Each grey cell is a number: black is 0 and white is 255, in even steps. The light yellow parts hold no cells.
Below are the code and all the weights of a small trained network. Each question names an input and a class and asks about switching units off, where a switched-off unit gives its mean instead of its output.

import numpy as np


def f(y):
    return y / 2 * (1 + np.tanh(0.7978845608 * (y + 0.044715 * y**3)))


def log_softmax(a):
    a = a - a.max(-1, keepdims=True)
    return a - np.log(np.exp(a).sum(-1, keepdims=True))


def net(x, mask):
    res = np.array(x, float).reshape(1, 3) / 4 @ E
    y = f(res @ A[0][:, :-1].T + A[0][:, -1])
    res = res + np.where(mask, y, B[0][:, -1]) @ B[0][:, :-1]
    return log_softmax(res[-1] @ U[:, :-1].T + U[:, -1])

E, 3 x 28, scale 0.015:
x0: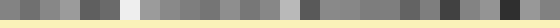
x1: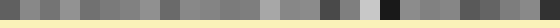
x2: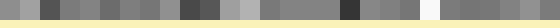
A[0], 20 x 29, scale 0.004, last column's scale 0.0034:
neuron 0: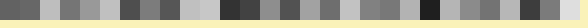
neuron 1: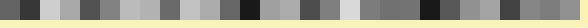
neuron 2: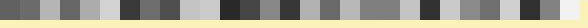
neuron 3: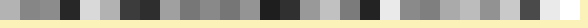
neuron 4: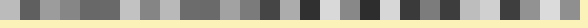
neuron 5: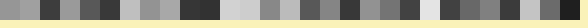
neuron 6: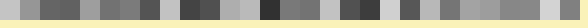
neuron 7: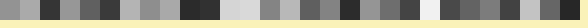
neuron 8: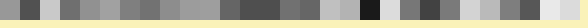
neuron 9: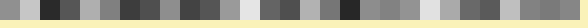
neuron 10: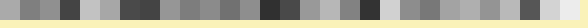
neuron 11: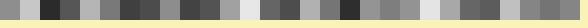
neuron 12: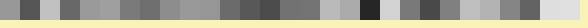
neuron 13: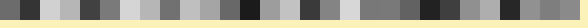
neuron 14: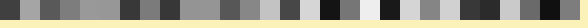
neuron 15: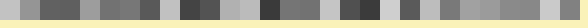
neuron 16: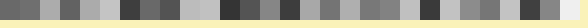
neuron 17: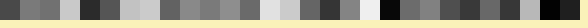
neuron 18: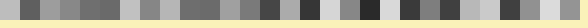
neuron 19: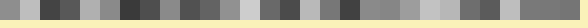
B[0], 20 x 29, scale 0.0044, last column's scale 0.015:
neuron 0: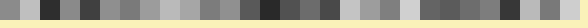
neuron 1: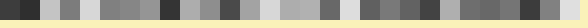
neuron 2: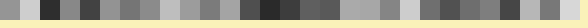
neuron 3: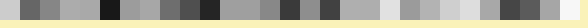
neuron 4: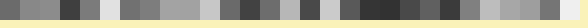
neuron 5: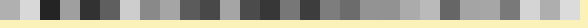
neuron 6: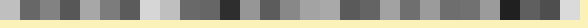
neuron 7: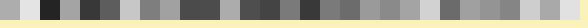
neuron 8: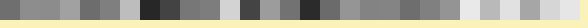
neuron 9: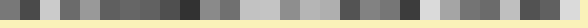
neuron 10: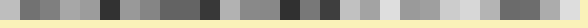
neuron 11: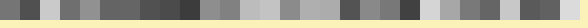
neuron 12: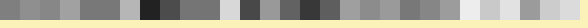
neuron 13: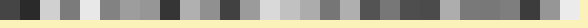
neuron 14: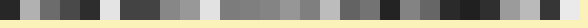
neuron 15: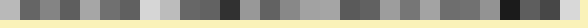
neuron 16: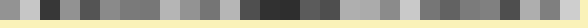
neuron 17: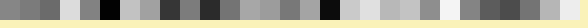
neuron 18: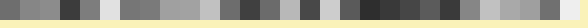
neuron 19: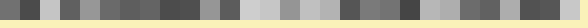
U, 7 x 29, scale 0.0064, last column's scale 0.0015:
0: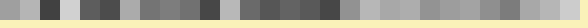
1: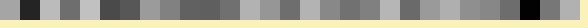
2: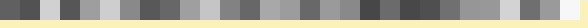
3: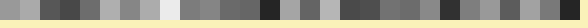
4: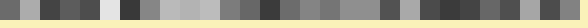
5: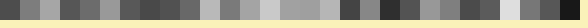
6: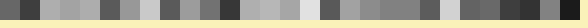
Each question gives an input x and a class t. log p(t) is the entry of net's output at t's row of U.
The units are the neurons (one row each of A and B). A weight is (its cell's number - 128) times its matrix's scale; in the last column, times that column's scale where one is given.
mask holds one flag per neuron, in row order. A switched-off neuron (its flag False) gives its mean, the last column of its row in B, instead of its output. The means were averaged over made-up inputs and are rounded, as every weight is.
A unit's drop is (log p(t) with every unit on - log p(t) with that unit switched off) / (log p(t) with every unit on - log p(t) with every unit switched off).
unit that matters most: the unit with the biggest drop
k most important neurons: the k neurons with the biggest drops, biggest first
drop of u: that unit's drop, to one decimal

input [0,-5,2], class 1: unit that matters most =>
neuron 3
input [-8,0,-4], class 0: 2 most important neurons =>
[neuron 3; neuron 10]
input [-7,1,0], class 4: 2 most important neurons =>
[neuron 14; neuron 2]
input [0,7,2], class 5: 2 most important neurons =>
[neuron 14; neuron 3]
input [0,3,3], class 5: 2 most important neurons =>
[neuron 3; neuron 10]
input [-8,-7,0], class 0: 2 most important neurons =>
[neuron 2; neuron 16]
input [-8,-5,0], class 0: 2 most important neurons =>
[neuron 2; neuron 16]
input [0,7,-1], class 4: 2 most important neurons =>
[neuron 14; neuron 3]
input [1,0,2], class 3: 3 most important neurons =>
[neuron 17; neuron 3; neuron 10]
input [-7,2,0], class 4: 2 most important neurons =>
[neuron 2; neuron 16]
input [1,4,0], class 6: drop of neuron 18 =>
0.2
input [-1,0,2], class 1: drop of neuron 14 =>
0.4
